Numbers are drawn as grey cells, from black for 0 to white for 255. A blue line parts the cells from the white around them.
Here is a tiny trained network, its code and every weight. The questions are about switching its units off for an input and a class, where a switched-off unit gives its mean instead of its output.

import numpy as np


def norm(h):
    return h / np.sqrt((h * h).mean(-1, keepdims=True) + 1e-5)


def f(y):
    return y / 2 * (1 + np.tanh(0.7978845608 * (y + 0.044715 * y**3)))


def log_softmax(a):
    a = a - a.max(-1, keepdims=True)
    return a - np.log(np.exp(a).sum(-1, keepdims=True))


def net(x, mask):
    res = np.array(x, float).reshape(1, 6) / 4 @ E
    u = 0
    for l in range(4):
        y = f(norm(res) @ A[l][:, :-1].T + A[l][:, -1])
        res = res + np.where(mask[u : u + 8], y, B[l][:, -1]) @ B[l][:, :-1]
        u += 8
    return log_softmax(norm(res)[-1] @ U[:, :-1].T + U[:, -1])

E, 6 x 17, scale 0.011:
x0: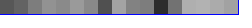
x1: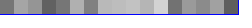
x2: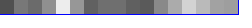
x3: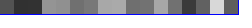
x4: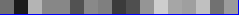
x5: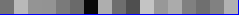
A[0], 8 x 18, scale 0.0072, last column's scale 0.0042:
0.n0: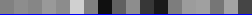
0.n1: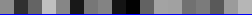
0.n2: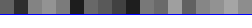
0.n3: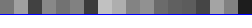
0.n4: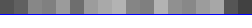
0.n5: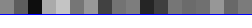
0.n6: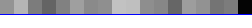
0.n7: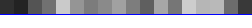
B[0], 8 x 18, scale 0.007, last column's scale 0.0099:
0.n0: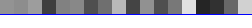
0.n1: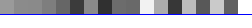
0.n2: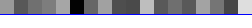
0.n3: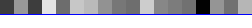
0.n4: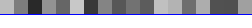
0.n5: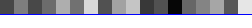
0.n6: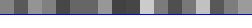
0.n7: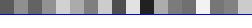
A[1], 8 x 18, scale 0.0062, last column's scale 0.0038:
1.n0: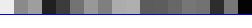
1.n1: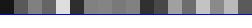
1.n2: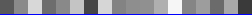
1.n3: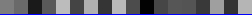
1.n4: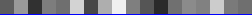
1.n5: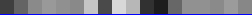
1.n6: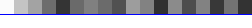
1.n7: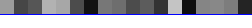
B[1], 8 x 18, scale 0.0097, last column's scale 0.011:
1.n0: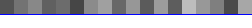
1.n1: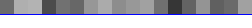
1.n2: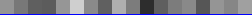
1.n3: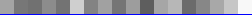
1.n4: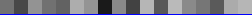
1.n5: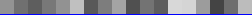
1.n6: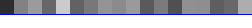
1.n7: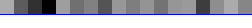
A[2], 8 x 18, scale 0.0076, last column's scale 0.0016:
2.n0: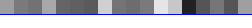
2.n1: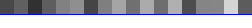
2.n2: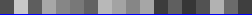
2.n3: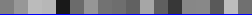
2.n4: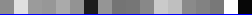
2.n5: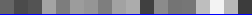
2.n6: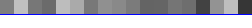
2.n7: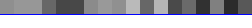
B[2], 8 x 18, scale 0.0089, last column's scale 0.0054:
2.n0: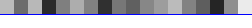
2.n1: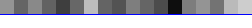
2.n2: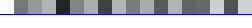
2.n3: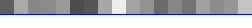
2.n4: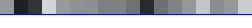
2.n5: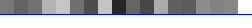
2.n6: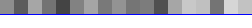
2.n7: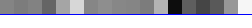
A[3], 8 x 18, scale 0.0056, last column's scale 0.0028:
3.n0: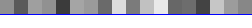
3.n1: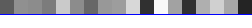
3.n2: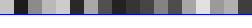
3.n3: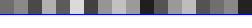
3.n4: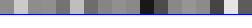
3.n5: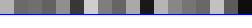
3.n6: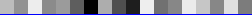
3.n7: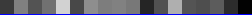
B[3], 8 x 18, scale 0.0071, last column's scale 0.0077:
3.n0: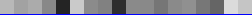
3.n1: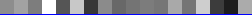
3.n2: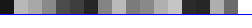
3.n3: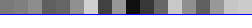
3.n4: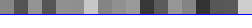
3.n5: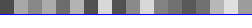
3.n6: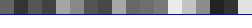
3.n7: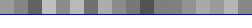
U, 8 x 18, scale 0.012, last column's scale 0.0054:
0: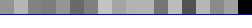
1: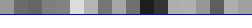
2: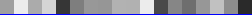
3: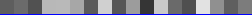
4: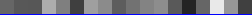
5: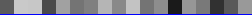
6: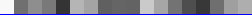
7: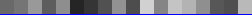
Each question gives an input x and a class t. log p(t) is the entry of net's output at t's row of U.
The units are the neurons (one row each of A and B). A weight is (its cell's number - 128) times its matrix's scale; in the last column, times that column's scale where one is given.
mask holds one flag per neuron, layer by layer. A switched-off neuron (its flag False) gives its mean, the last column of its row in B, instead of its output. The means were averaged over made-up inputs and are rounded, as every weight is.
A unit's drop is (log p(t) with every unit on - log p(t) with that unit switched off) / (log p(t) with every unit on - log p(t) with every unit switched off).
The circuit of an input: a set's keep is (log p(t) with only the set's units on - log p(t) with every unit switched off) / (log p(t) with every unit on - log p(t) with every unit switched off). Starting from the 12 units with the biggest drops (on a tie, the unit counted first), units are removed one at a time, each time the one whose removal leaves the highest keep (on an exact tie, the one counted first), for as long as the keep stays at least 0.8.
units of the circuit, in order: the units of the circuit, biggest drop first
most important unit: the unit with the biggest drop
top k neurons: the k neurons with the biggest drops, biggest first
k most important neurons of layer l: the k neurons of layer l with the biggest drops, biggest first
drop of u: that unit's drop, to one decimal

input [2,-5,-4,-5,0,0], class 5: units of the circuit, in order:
(1.n6)
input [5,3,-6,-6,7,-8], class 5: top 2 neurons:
(1.n0 0.n5)
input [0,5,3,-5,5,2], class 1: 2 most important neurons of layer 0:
(0.n5 0.n1)
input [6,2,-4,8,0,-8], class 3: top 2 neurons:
(2.n5 0.n0)
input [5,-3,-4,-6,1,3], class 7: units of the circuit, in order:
(3.n6 0.n5)
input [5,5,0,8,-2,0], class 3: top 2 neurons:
(0.n7 2.n5)
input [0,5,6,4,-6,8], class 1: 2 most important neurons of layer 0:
(0.n1 0.n2)
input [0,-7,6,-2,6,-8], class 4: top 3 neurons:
(0.n5 0.n1 1.n3)
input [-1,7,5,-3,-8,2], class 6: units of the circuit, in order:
(0.n7 2.n2)
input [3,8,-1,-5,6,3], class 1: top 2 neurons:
(1.n2 0.n1)
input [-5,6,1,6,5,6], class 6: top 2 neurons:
(2.n0 1.n3)
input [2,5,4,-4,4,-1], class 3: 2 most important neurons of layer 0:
(0.n7 0.n0)
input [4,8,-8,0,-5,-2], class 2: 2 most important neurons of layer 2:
(2.n3 2.n0)
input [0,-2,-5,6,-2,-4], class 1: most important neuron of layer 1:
(1.n5)
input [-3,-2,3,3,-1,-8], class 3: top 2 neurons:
(2.n5 0.n7)
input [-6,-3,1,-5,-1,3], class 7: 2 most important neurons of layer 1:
(1.n1 1.n0)
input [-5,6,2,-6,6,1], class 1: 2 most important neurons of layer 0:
(0.n2 0.n1)
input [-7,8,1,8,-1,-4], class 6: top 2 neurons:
(2.n0 0.n5)
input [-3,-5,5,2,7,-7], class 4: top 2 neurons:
(0.n1 0.n2)
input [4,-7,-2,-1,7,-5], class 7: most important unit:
0.n0
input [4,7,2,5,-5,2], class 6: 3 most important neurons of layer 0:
(0.n3 0.n6 0.n5)
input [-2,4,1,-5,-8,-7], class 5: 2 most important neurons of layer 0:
(0.n6 0.n5)
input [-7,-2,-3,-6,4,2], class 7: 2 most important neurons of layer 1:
(1.n1 1.n2)
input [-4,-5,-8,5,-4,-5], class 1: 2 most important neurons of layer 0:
(0.n1 0.n2)
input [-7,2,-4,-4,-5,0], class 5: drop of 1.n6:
0.2
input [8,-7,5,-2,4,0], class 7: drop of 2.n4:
0.0
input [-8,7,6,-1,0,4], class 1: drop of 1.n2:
0.1
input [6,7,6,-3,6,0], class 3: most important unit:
0.n7
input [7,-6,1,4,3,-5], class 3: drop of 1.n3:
0.1
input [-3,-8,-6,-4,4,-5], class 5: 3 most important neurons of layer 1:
(1.n6 1.n5 1.n4)
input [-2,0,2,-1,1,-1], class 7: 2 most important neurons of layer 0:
(0.n5 0.n1)
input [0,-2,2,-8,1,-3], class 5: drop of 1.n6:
0.2
